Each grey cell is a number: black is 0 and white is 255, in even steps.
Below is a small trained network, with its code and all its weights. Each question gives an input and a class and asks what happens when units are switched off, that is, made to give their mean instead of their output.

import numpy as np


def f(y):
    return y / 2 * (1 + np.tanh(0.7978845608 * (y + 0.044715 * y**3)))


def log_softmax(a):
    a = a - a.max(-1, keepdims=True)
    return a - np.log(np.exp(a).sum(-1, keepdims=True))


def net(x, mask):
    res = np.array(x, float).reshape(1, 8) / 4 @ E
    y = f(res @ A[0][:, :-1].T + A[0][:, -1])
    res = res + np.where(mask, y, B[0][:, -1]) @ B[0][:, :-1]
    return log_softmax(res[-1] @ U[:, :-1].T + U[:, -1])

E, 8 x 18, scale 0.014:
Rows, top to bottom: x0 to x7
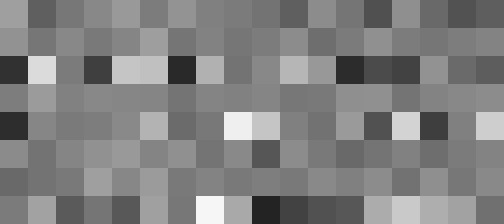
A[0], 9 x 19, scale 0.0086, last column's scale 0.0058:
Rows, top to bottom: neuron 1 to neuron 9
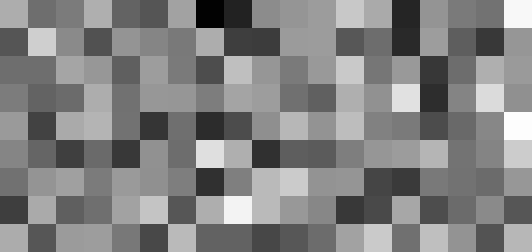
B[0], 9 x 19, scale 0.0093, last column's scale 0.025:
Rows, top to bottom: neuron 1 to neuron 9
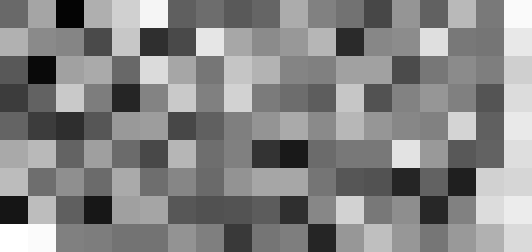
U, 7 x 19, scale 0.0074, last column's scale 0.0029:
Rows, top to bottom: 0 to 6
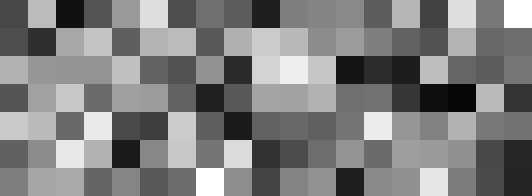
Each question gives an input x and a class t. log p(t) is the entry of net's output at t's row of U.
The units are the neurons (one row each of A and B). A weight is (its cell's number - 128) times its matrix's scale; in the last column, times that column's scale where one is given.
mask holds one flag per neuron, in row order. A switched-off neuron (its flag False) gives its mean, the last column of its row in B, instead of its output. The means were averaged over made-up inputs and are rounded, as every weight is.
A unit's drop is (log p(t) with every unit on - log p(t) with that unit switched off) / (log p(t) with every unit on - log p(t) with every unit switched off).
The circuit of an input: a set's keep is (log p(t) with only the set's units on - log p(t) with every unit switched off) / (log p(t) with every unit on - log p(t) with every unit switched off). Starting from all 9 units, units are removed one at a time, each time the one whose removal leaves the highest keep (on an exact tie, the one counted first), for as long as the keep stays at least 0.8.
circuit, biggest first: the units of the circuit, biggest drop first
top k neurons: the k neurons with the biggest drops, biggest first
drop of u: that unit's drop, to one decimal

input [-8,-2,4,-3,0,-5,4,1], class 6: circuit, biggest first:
neuron 1; neuron 2
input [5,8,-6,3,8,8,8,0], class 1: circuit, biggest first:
neuron 3
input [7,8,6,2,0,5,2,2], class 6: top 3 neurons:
neuron 2; neuron 1; neuron 5
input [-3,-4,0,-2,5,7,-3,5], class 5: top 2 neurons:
neuron 1; neuron 4
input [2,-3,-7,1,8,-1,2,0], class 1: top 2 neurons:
neuron 3; neuron 6
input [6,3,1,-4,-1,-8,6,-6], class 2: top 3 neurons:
neuron 8; neuron 7; neuron 6
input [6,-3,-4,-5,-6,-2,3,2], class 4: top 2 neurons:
neuron 9; neuron 8
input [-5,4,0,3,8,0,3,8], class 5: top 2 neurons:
neuron 4; neuron 1
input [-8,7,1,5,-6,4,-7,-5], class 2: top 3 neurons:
neuron 8; neuron 7; neuron 2
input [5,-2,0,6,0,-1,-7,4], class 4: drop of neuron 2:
0.3
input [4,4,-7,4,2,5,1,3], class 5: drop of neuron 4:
0.3
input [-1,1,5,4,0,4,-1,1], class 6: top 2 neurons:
neuron 1; neuron 2
